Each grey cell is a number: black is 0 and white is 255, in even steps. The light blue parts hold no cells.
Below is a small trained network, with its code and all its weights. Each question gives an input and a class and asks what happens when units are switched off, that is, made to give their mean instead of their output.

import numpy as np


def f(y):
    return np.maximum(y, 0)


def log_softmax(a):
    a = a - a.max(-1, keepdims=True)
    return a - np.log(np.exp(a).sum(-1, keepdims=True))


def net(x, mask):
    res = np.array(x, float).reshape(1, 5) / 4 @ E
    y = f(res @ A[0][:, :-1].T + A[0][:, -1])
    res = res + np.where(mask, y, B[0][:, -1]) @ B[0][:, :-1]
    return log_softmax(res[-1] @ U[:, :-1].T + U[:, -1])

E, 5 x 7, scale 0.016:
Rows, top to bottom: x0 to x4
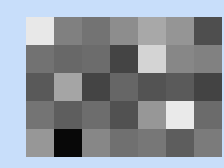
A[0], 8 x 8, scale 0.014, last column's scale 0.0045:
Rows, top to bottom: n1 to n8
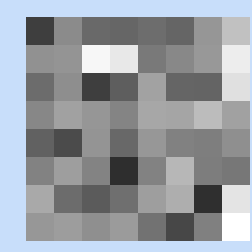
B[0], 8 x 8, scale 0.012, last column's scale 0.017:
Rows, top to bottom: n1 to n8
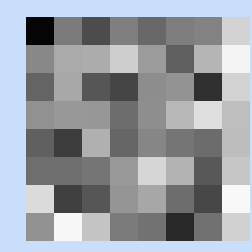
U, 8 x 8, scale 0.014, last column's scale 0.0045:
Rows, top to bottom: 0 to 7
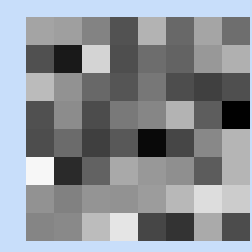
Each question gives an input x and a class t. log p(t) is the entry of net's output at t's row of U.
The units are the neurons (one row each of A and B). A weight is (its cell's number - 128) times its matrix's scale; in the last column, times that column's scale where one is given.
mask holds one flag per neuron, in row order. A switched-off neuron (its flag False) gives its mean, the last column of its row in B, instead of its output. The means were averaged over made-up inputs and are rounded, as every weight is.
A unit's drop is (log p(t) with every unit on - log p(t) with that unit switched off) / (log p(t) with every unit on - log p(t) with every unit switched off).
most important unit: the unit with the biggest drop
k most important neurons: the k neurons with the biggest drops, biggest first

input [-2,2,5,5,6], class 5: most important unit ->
n7
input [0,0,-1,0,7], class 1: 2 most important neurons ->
(n7; n5)
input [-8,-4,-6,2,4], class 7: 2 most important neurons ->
(n2; n3)
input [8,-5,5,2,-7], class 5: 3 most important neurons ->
(n7; n1; n6)
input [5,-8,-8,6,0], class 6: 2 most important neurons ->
(n2; n4)
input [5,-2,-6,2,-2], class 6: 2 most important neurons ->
(n4; n2)
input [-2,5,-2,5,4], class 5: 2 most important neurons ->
(n7; n1)
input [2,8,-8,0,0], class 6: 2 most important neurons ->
(n4; n3)
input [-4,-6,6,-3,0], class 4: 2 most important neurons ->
(n1; n2)
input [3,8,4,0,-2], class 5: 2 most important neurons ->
(n7; n8)
